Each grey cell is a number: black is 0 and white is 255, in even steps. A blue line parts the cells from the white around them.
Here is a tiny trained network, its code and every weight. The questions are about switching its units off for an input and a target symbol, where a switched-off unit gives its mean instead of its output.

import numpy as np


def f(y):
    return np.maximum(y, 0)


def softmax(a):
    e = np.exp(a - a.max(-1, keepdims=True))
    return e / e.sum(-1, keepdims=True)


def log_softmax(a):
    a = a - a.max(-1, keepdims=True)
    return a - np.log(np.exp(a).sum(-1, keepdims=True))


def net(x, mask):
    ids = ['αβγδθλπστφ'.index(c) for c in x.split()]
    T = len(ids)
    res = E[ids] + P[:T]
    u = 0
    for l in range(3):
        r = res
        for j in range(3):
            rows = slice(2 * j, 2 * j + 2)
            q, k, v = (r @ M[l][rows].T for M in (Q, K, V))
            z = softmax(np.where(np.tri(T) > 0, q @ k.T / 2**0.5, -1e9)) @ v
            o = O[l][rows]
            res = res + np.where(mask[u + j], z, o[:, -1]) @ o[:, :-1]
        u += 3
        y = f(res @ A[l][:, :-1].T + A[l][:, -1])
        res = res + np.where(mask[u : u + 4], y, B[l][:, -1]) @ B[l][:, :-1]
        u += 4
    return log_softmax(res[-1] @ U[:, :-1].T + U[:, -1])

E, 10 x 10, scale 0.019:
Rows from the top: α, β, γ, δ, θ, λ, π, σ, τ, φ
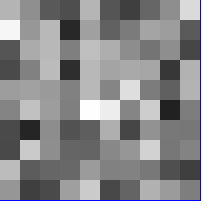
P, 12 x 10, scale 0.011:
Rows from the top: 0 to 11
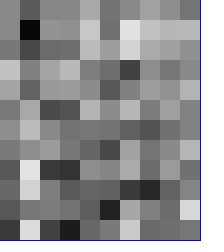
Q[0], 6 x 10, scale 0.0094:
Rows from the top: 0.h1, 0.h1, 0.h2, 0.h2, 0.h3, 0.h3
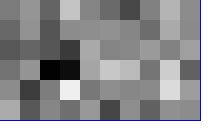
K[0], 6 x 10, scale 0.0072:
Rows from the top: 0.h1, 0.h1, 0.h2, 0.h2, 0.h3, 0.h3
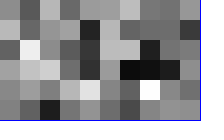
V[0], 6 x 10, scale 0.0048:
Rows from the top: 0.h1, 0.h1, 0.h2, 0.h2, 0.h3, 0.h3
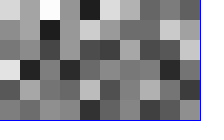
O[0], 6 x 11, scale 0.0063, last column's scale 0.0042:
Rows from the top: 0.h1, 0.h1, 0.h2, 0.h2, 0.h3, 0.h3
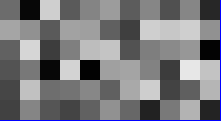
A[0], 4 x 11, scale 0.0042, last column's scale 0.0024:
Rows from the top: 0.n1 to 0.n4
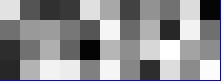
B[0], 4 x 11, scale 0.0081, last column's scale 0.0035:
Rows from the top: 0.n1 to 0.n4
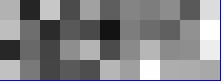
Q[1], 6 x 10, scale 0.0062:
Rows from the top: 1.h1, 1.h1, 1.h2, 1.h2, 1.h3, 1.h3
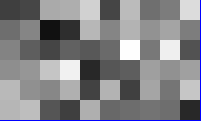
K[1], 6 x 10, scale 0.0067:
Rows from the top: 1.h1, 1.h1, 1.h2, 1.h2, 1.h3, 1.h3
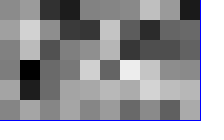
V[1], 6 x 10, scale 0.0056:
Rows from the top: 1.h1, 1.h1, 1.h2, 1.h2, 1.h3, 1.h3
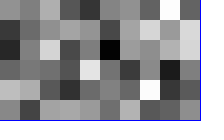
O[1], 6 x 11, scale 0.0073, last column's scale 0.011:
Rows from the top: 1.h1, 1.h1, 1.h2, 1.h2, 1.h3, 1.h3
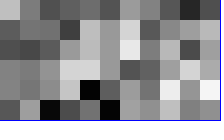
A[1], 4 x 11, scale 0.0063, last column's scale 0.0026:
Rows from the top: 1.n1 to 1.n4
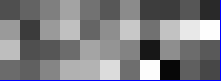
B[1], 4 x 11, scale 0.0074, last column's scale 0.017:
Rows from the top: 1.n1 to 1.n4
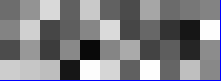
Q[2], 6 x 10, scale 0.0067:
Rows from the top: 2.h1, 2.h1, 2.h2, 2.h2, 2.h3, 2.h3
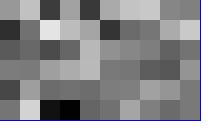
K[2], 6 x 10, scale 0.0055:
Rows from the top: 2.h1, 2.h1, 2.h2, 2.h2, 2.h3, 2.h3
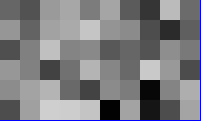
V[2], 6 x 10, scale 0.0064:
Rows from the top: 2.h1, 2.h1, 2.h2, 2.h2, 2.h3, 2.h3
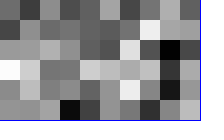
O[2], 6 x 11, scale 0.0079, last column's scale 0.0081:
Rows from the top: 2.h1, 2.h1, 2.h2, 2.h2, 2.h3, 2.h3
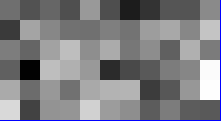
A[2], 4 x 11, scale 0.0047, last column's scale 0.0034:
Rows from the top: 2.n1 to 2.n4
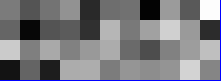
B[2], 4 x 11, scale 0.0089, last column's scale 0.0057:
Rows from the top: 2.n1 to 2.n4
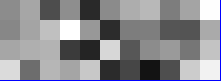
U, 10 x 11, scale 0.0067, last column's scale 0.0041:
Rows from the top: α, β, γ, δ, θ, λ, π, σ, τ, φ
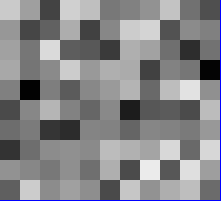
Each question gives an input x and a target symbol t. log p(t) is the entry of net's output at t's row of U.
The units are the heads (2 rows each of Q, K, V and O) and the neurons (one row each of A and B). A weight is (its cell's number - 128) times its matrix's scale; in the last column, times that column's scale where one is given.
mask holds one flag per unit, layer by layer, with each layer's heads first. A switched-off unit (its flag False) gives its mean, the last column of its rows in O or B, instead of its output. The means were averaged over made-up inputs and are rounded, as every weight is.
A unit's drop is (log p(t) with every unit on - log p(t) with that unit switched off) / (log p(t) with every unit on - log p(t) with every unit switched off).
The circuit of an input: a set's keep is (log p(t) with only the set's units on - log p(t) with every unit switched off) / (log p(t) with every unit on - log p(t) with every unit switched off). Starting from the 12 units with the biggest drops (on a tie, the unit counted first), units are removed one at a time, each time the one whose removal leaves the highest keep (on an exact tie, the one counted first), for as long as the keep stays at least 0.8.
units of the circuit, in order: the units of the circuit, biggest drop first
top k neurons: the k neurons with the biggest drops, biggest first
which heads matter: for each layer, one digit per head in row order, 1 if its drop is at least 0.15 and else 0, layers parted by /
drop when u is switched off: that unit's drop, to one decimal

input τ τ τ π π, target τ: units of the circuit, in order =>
[0.h2 1.h2]
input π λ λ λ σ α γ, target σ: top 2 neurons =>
[2.n4 0.n2]
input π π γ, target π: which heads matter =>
000 / 000 / 110
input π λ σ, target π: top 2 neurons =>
[1.n2 2.n2]
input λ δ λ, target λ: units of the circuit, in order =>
[2.h2 1.h2]
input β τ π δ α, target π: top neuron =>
[1.n2]
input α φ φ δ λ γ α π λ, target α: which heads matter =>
110 / 010 / 001
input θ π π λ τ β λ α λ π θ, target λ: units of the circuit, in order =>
[1.n2 2.h1]
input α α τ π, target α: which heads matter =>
100 / 000 / 000
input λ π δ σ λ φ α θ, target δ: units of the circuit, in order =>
[1.n2 2.h3]
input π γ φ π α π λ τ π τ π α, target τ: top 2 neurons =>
[2.n1 0.n3]
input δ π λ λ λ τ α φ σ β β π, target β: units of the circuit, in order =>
[1.h1 2.n1 1.n2 0.n3]
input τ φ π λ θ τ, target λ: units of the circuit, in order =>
[1.h2 2.h1]
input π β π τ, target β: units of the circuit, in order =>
[2.n1 0.h2]
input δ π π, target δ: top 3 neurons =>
[2.n4 2.n2 0.n3]
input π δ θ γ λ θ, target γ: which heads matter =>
010 / 010 / 000
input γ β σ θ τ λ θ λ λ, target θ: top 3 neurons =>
[1.n2 0.n2 0.n1]
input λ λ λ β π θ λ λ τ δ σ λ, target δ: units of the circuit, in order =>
[2.h3]
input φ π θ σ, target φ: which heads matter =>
000 / 000 / 100
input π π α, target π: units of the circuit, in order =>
[2.h2 2.h1]
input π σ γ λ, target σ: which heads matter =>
010 / 111 / 000
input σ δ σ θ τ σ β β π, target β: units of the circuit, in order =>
[1.h1 2.n1 0.h2]
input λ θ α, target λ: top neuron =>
[1.n2]
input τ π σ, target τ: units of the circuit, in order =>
[1.h2 0.n3]
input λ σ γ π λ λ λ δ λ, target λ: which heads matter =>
000 / 110 / 010
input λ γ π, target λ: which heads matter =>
000 / 000 / 000
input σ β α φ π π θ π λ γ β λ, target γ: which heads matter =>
010 / 010 / 000
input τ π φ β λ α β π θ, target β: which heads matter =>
010 / 100 / 000
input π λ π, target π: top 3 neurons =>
[1.n2 1.n4 0.n3]
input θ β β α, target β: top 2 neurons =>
[2.n1 1.n3]
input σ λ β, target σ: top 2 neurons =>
[2.n4 1.n2]
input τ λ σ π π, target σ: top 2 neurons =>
[0.n2 1.n2]
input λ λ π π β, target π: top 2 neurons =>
[1.n2 2.n1]
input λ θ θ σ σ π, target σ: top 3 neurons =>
[1.n2 0.n2 1.n4]
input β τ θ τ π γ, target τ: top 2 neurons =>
[0.n4 0.n3]
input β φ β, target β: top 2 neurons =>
[2.n4 1.n2]
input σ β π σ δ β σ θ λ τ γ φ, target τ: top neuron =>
[0.n3]
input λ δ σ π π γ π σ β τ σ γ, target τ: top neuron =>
[0.n4]
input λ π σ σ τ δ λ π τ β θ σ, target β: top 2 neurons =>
[1.n2 0.n2]
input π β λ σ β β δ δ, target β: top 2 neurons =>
[2.n4 0.n2]
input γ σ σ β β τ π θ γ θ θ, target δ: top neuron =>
[0.n4]
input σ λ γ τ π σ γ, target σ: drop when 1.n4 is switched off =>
0.0
